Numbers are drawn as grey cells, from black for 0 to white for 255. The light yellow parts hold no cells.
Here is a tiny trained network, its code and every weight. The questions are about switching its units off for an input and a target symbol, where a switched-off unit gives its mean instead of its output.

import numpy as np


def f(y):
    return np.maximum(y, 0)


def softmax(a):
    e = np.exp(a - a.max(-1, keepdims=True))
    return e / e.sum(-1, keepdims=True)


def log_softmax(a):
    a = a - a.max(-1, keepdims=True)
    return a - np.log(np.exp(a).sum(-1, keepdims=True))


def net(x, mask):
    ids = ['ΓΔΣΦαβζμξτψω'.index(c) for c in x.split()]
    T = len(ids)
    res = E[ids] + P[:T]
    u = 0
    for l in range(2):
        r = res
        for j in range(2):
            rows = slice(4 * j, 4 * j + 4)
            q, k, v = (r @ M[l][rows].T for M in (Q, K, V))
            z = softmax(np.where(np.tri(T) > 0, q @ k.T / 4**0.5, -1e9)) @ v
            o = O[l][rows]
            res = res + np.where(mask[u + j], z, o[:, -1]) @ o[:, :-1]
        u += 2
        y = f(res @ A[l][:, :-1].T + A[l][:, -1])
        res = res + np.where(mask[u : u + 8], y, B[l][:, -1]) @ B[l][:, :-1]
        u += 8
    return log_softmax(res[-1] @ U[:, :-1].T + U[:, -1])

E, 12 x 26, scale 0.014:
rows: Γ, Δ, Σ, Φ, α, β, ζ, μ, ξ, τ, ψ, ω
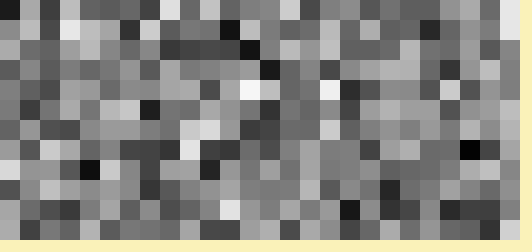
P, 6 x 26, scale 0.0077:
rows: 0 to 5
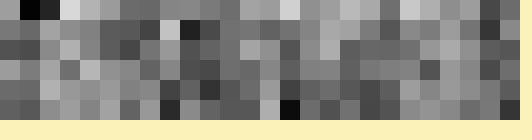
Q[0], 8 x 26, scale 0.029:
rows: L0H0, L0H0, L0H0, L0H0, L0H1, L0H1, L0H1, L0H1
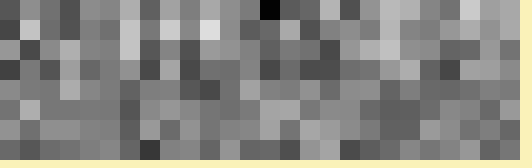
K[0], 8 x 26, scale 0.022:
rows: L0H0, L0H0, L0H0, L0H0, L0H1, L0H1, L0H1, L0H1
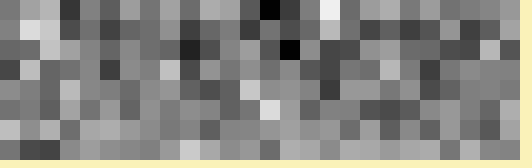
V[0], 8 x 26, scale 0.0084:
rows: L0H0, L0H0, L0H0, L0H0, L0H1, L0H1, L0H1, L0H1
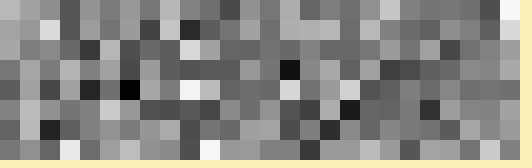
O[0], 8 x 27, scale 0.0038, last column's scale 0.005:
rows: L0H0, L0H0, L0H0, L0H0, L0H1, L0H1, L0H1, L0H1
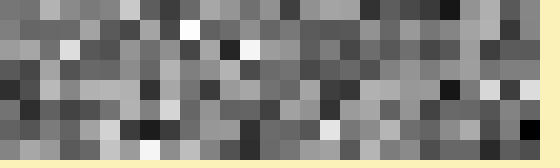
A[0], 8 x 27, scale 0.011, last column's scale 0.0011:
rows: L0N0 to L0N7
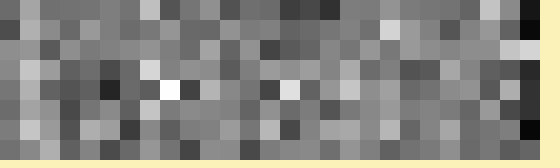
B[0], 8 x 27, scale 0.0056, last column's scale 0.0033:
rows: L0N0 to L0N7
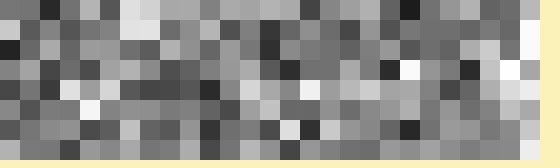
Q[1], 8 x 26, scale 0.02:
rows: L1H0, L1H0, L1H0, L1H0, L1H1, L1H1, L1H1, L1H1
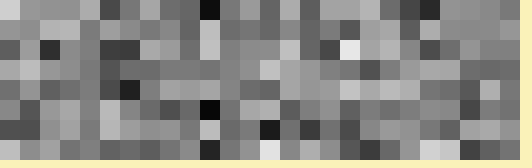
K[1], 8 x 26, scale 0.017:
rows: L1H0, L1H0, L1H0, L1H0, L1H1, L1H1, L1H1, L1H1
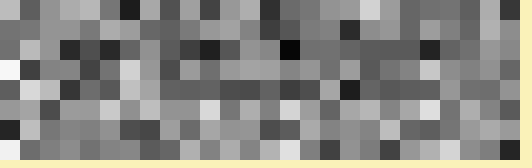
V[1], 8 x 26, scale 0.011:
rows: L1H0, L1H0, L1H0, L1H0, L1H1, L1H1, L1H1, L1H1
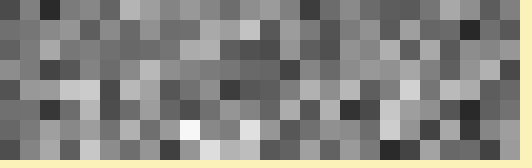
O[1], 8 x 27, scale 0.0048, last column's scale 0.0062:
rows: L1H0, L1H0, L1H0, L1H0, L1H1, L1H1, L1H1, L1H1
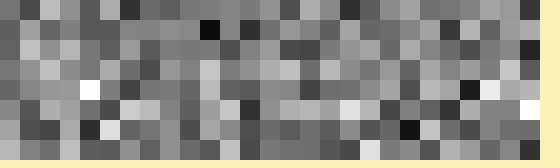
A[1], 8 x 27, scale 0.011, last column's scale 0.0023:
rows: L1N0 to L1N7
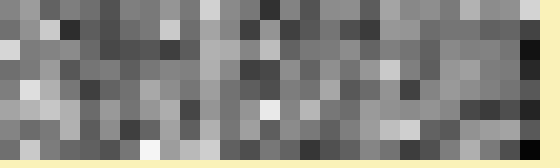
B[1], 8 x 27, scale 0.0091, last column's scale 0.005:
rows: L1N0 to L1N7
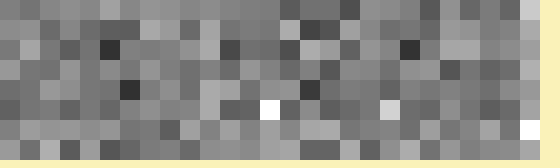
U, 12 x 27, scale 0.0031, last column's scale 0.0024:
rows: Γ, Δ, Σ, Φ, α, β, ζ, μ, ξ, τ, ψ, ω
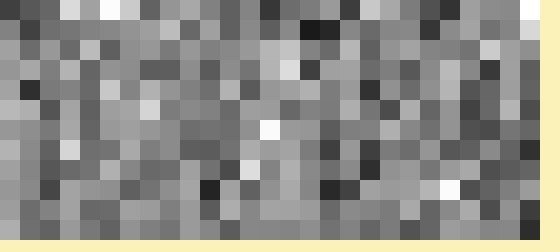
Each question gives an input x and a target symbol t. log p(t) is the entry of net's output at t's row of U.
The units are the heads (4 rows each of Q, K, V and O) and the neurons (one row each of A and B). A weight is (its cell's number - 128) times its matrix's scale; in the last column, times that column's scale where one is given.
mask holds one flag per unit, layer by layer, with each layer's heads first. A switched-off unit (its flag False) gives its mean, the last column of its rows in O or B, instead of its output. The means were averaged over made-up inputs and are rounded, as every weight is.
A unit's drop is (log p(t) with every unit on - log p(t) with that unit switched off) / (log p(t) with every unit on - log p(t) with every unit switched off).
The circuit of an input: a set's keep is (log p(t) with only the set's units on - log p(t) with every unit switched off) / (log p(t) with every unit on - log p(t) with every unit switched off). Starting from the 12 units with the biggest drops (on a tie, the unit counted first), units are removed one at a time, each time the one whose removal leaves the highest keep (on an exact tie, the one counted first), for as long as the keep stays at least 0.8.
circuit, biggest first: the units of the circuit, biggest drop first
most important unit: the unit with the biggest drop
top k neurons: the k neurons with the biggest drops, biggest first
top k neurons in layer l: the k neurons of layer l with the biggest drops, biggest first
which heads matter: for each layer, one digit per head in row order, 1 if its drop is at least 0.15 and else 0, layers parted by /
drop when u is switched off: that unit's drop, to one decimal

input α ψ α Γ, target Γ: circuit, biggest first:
(L0N4)
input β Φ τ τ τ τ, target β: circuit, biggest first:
(L0H1 L0N3)
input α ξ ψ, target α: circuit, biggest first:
(L1H1 L1H0)
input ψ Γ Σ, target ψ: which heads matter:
00 / 01
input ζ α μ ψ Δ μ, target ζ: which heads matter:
11 / 10
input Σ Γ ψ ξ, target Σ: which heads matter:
00 / 01
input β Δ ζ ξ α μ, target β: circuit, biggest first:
(L0N3 L0H1)
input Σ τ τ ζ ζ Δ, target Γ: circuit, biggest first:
(L0H1 L0N2)
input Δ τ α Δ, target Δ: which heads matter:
10 / 00
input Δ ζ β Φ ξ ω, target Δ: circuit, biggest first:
(L0H0 L1N1 L0H1)
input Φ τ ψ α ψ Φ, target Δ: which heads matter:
11 / 00
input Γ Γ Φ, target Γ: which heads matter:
11 / 00
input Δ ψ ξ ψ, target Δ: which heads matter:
10 / 00
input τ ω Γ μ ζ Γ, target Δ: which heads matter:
01 / 00
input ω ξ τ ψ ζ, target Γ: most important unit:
L0H0
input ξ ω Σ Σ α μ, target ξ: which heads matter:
00 / 01
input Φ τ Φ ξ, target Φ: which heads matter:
01 / 00
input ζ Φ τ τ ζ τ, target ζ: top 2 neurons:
(L1N5 L0N2)
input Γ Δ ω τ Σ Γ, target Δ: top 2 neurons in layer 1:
(L1N1 L1N7)
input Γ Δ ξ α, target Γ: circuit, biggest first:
(L0H1)
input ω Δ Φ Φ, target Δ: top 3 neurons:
(L0N1 L1N7 L0N4)
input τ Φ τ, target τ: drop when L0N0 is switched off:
0.0
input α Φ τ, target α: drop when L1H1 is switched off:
0.3
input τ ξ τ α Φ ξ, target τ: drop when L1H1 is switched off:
0.5
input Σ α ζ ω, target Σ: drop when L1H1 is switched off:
0.8
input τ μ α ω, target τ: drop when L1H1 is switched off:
0.5
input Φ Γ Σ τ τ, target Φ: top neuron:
(L0N6)
